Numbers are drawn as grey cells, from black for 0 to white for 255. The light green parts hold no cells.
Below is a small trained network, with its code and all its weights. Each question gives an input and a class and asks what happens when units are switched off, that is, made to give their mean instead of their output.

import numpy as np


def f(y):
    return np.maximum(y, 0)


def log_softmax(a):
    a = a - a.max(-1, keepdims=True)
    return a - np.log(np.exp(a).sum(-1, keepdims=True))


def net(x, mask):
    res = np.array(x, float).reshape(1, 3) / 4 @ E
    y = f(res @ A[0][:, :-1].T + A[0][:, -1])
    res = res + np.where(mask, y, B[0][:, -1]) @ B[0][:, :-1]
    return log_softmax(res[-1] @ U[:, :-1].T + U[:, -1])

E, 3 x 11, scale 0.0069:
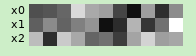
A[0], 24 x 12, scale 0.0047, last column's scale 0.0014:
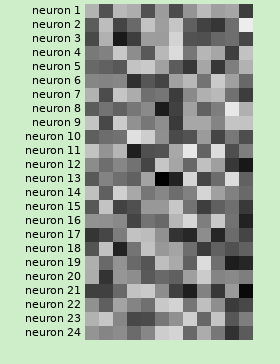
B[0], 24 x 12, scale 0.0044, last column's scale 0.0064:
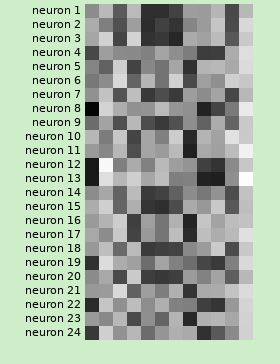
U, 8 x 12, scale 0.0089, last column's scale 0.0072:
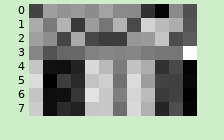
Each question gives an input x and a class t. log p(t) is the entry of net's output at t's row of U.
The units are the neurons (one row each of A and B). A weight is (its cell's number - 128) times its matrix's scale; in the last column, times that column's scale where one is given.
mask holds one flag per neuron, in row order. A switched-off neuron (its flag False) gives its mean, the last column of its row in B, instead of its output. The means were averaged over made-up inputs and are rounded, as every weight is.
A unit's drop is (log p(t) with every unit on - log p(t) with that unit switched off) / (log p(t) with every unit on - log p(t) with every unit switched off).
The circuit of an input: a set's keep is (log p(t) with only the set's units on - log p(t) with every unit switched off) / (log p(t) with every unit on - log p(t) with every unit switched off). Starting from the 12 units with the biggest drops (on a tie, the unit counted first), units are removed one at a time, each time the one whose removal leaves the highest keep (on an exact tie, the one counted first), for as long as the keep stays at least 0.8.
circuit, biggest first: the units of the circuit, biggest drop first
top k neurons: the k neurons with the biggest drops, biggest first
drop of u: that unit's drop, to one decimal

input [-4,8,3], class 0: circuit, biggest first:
[neuron 13]
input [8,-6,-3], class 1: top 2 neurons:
[neuron 17; neuron 5]
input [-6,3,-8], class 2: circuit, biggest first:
[neuron 3; neuron 15]
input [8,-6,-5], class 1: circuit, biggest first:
[neuron 17; neuron 5]
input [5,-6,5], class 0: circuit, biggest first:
[neuron 19; neuron 22]
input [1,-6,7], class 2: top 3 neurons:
[neuron 1; neuron 13; neuron 7]
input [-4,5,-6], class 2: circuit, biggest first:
[neuron 15; neuron 3]
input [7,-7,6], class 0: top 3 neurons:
[neuron 19; neuron 22; neuron 12]
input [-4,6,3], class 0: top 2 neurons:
[neuron 13; neuron 8]
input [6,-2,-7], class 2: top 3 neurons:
[neuron 3; neuron 2; neuron 18]
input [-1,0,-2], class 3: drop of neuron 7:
0.2
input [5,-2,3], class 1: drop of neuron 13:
0.1
